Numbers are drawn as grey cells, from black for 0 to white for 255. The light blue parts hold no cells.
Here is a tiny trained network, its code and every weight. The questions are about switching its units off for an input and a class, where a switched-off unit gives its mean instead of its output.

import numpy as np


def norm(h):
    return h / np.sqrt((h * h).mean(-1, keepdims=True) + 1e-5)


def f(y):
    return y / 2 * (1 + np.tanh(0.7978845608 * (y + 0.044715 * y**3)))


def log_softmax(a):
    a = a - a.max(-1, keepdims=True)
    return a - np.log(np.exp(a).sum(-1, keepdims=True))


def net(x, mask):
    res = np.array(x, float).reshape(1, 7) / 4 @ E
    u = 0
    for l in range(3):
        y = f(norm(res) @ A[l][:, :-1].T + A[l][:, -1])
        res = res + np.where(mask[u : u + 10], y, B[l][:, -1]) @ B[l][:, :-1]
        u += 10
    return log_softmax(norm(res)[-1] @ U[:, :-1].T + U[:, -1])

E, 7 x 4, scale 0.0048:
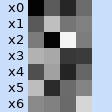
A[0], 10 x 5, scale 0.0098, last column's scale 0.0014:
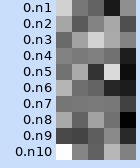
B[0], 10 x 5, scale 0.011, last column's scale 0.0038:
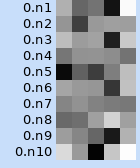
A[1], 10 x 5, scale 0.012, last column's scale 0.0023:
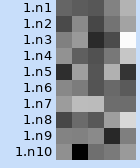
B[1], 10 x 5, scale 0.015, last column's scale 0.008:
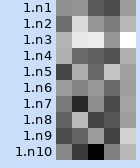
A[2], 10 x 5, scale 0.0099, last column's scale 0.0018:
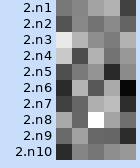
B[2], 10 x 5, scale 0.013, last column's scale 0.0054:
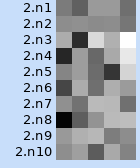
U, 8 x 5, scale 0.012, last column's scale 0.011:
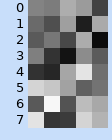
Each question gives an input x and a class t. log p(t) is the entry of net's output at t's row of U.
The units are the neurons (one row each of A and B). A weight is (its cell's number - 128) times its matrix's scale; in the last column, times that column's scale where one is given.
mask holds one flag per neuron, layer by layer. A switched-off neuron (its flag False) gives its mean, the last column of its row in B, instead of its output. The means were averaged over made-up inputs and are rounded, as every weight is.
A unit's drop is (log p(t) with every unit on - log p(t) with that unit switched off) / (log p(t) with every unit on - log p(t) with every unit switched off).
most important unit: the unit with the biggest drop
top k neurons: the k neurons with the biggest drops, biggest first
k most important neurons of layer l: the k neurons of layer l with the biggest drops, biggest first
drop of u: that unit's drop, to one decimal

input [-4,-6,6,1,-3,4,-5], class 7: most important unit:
1.n10
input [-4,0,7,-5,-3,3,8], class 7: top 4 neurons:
1.n10, 1.n3, 1.n9, 0.n2
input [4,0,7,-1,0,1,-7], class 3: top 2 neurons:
1.n10, 1.n3
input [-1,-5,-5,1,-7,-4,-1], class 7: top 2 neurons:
0.n10, 2.n3
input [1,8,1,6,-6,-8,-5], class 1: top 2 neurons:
0.n10, 1.n7
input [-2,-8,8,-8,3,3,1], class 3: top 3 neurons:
1.n10, 1.n3, 2.n3
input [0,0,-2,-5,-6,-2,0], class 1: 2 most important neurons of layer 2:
2.n5, 2.n3
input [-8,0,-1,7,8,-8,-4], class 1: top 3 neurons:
0.n10, 1.n9, 1.n7
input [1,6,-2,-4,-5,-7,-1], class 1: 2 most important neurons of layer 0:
0.n3, 0.n10
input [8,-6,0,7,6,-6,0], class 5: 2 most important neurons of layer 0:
0.n9, 0.n8
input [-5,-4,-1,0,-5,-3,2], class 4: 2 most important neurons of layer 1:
1.n10, 1.n8
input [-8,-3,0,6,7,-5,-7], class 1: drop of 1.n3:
-0.1
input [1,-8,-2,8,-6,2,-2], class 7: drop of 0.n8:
0.1
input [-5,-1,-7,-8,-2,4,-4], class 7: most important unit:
0.n10
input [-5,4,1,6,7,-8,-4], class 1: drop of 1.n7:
0.2
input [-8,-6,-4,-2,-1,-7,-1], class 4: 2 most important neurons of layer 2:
2.n8, 2.n4
